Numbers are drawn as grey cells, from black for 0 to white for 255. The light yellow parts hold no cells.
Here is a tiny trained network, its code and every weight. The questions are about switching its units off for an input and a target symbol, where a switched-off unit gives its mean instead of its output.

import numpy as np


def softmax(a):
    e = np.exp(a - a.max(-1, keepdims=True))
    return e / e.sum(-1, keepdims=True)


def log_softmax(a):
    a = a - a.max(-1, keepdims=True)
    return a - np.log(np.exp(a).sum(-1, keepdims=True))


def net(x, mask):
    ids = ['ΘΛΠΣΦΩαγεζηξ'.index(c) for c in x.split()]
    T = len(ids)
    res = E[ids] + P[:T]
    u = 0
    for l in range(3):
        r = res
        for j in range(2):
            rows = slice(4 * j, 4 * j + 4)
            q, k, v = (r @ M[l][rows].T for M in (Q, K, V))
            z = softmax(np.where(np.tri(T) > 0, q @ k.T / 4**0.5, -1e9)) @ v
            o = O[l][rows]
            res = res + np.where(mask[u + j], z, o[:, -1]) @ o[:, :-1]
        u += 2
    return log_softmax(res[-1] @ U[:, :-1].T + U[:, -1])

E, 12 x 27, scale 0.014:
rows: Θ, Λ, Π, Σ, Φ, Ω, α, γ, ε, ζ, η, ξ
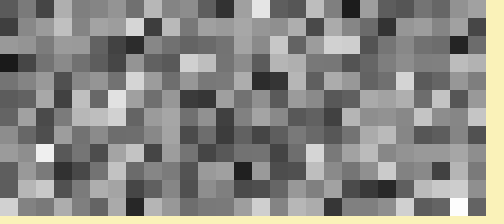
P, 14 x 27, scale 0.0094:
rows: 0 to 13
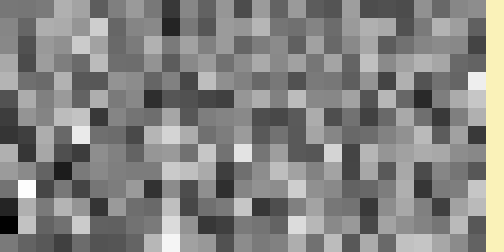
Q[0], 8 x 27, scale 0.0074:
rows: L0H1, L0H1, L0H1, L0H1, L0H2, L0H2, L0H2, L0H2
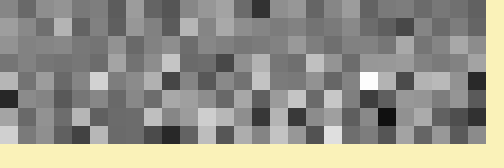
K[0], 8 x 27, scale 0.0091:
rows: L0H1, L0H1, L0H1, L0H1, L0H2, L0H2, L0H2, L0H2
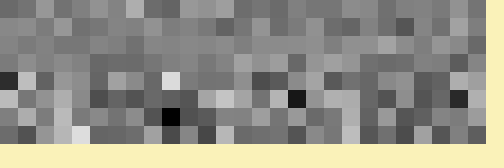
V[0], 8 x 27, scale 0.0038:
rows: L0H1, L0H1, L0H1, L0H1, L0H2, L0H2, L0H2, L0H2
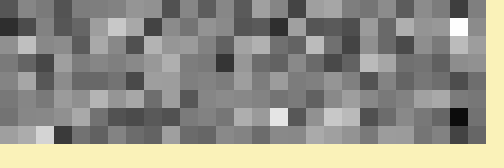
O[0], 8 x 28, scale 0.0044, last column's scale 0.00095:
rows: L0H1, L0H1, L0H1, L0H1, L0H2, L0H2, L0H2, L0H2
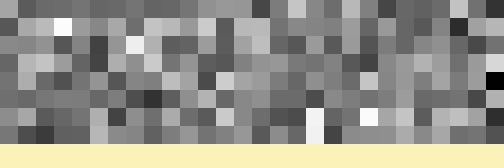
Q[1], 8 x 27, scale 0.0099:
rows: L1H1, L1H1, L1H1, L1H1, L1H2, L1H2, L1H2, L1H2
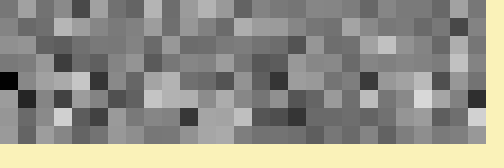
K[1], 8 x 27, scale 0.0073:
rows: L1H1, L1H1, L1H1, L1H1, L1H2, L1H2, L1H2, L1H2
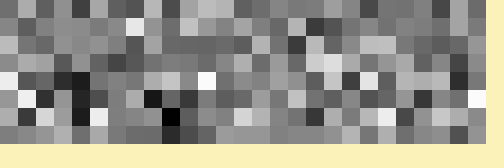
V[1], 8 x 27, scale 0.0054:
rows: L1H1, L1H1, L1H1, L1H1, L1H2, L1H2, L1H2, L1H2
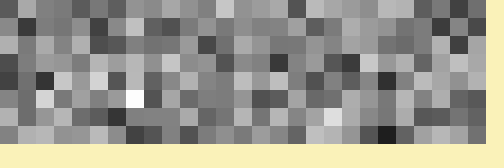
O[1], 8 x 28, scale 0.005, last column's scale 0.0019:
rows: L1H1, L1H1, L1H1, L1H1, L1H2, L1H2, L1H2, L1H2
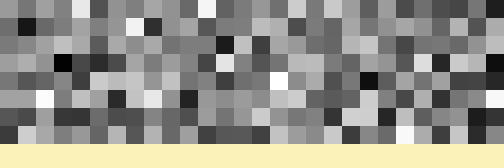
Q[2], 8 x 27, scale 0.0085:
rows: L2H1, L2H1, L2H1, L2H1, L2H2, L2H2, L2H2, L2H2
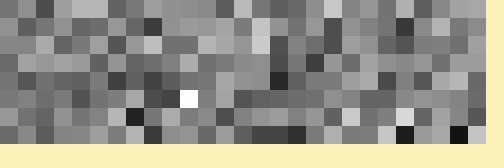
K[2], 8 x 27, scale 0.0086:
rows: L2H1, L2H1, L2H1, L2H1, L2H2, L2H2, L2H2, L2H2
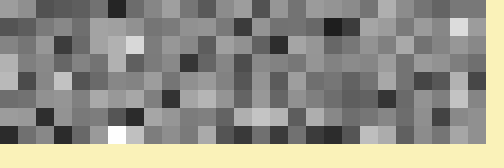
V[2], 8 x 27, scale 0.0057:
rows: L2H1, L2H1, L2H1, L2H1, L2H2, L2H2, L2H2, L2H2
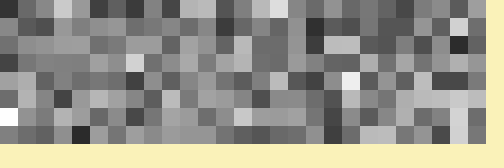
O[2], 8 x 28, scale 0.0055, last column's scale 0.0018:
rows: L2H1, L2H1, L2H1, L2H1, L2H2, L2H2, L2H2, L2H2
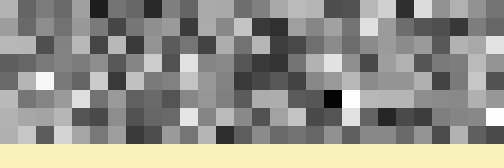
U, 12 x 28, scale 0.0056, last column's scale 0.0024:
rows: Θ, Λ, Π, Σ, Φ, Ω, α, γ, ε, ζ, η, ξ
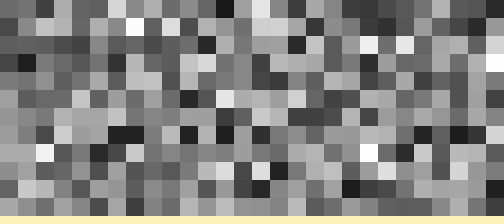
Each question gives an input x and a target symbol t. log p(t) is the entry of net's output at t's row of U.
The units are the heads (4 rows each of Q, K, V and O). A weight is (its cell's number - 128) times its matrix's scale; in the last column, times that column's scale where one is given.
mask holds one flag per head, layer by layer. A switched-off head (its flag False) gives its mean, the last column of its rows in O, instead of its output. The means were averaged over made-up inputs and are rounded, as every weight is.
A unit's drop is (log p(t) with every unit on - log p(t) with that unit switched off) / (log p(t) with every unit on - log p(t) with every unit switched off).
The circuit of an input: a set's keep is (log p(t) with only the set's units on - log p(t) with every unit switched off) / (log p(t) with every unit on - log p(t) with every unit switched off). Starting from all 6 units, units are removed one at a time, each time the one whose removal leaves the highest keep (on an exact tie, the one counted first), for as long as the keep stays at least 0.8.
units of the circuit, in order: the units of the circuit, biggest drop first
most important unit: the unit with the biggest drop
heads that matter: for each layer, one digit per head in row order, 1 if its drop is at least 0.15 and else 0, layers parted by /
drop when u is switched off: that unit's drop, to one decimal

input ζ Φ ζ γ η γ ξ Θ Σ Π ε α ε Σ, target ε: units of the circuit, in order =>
[L1H2; L2H1]
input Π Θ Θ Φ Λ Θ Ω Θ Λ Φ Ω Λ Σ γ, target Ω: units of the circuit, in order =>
[L2H1]
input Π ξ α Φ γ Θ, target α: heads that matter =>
11 / 11 / 01
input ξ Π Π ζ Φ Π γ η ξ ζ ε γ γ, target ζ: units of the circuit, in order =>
[L1H2; L2H1]
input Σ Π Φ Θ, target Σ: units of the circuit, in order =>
[L1H2; L2H2; L2H1]
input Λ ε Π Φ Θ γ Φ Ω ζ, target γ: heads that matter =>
00 / 11 / 00
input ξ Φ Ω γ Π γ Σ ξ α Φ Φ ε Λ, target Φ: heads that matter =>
01 / 01 / 11
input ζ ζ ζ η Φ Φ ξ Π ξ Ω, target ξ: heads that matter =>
10 / 11 / 01
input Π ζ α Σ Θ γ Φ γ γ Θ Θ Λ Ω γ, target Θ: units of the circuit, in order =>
[L1H2; L2H2]
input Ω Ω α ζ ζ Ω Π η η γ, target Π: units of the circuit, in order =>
[L1H2; L0H1]
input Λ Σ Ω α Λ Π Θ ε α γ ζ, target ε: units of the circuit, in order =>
[L1H2; L2H2]
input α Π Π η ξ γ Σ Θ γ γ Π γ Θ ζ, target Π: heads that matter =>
10 / 01 / 01
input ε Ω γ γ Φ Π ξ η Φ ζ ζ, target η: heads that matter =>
00 / 11 / 01
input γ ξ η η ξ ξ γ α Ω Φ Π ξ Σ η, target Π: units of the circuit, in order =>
[L0H2]
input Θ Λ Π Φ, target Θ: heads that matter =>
01 / 11 / 11
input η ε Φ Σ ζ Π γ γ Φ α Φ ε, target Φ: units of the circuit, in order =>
[L1H2; L2H1; L0H2]
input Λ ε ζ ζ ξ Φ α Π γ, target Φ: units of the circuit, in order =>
[L1H2; L2H2; L2H1]
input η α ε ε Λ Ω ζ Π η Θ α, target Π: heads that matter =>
00 / 01 / 00
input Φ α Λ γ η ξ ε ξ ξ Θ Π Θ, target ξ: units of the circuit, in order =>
[L1H2; L2H2]
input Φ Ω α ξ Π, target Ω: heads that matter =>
00 / 01 / 11
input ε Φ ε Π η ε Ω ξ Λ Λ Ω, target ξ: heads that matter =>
10 / 01 / 01
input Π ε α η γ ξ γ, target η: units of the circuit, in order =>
[L1H2]
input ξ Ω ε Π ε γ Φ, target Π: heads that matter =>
01 / 01 / 10
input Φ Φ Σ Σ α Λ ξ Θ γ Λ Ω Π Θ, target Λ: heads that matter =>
10 / 11 / 01
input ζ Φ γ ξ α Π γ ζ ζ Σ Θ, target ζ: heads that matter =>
00 / 01 / 00
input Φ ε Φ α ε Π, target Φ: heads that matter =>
00 / 01 / 11
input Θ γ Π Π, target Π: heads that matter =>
01 / 00 / 00
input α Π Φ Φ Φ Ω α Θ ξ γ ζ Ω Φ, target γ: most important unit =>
L1H1
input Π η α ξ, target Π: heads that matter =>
10 / 01 / 01
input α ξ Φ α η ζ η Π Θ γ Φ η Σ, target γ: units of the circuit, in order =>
[L1H1; L1H2; L0H2; L2H2]
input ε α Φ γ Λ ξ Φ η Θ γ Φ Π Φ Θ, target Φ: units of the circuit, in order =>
[L1H2; L2H1; L2H2]
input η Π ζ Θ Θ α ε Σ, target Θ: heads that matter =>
01 / 11 / 01
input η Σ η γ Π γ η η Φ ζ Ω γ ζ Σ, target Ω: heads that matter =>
01 / 11 / 01
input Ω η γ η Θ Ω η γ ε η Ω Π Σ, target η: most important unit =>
L1H2
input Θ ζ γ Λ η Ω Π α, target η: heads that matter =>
00 / 01 / 01
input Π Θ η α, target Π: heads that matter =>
10 / 01 / 00
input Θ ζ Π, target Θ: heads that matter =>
00 / 01 / 01
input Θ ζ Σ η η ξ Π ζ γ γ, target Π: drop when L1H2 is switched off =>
0.3
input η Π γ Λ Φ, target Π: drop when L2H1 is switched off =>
0.5
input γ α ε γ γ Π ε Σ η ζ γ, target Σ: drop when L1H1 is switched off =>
0.2
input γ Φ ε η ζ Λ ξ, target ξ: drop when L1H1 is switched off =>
-0.1
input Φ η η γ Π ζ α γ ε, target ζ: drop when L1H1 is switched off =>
-0.1
